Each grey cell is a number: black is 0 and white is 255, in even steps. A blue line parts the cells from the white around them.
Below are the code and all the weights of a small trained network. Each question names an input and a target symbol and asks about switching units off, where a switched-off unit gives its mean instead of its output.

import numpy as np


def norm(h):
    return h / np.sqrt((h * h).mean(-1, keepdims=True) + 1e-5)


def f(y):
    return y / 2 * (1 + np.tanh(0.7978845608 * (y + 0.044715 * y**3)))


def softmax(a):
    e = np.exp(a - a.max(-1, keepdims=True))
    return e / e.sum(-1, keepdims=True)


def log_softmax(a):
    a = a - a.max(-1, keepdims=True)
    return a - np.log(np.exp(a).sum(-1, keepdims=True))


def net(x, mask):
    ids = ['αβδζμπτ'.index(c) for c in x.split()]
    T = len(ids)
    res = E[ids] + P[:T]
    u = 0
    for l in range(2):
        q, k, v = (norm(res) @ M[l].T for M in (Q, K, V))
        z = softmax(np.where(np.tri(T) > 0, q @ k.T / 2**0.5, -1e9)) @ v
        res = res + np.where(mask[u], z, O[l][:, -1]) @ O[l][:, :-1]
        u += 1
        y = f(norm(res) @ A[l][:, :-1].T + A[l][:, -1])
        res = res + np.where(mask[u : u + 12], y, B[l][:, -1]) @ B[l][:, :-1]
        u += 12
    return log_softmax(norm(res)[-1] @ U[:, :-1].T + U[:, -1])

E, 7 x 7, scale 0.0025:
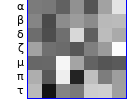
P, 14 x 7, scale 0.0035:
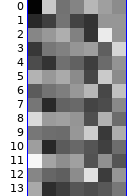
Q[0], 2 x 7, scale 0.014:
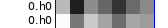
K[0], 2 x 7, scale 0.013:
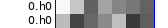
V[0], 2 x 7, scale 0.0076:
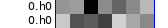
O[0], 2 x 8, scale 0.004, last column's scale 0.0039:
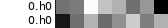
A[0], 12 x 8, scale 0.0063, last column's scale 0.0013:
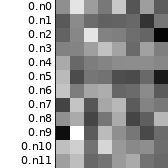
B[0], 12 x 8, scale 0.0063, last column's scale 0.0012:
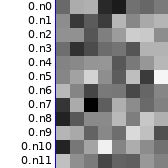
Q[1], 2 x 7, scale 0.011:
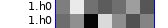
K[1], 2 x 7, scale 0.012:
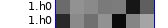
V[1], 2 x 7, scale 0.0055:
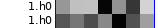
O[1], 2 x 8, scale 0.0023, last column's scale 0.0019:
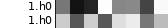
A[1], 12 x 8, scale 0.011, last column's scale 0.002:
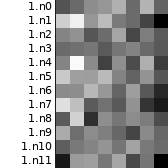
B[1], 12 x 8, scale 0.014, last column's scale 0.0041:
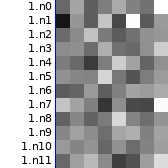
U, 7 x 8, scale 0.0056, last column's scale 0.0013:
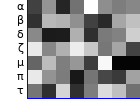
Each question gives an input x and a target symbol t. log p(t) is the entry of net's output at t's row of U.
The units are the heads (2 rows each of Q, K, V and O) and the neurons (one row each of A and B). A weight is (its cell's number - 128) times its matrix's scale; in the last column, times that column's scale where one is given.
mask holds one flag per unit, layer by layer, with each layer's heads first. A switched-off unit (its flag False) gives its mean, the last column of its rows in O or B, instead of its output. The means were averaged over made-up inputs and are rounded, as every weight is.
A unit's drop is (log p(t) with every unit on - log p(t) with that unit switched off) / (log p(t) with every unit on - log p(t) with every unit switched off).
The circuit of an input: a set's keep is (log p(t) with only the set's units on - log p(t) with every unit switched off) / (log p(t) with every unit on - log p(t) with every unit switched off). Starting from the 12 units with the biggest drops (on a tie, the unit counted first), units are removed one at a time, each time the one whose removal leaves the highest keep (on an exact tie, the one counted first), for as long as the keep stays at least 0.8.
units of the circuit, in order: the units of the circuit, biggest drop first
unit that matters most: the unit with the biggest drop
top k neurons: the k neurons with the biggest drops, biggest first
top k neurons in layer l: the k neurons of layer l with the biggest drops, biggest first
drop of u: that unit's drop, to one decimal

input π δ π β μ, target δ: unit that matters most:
1.n7
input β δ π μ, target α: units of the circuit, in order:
[1.n4, 1.h0, 0.n7]
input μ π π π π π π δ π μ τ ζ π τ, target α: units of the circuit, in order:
[0.h0, 1.n0, 0.n5]
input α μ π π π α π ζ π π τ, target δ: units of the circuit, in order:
[1.n7, 1.n0]
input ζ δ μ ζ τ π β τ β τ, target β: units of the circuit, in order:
[1.h0, 1.n11, 0.h0]
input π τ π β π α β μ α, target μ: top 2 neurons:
[1.n1, 1.n7]
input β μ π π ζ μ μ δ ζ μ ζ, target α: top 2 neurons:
[1.n0, 1.n7]
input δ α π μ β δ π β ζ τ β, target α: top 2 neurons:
[1.n0, 1.n7]
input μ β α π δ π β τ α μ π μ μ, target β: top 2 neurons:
[1.n11, 0.n8]
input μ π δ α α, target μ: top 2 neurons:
[1.n1, 0.n5]
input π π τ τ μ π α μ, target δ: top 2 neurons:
[1.n7, 0.n1]
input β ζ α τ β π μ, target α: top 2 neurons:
[0.n2, 1.n4]
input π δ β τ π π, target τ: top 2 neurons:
[1.n7, 1.n11]
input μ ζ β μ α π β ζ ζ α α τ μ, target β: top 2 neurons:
[1.n11, 0.n0]
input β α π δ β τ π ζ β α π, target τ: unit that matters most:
0.n5
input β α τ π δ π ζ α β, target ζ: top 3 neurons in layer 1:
[1.n5, 1.n11, 1.n1]
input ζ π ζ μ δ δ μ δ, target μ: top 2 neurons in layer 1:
[1.n1, 1.n9]
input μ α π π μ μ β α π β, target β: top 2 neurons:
[1.n11, 0.n7]
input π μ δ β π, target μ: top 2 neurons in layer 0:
[0.n5, 0.n6]
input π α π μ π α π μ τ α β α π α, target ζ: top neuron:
[0.n3]
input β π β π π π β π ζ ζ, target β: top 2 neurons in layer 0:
[0.n2, 0.n11]
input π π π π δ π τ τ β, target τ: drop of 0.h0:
1.0
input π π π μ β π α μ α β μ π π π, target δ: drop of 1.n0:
0.1
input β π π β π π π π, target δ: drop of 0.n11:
0.0
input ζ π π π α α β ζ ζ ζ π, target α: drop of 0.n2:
0.2
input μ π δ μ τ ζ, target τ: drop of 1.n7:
0.2
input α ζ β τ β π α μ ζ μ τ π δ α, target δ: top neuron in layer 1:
[1.n7]
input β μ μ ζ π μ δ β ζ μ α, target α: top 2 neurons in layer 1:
[1.n0, 1.n7]
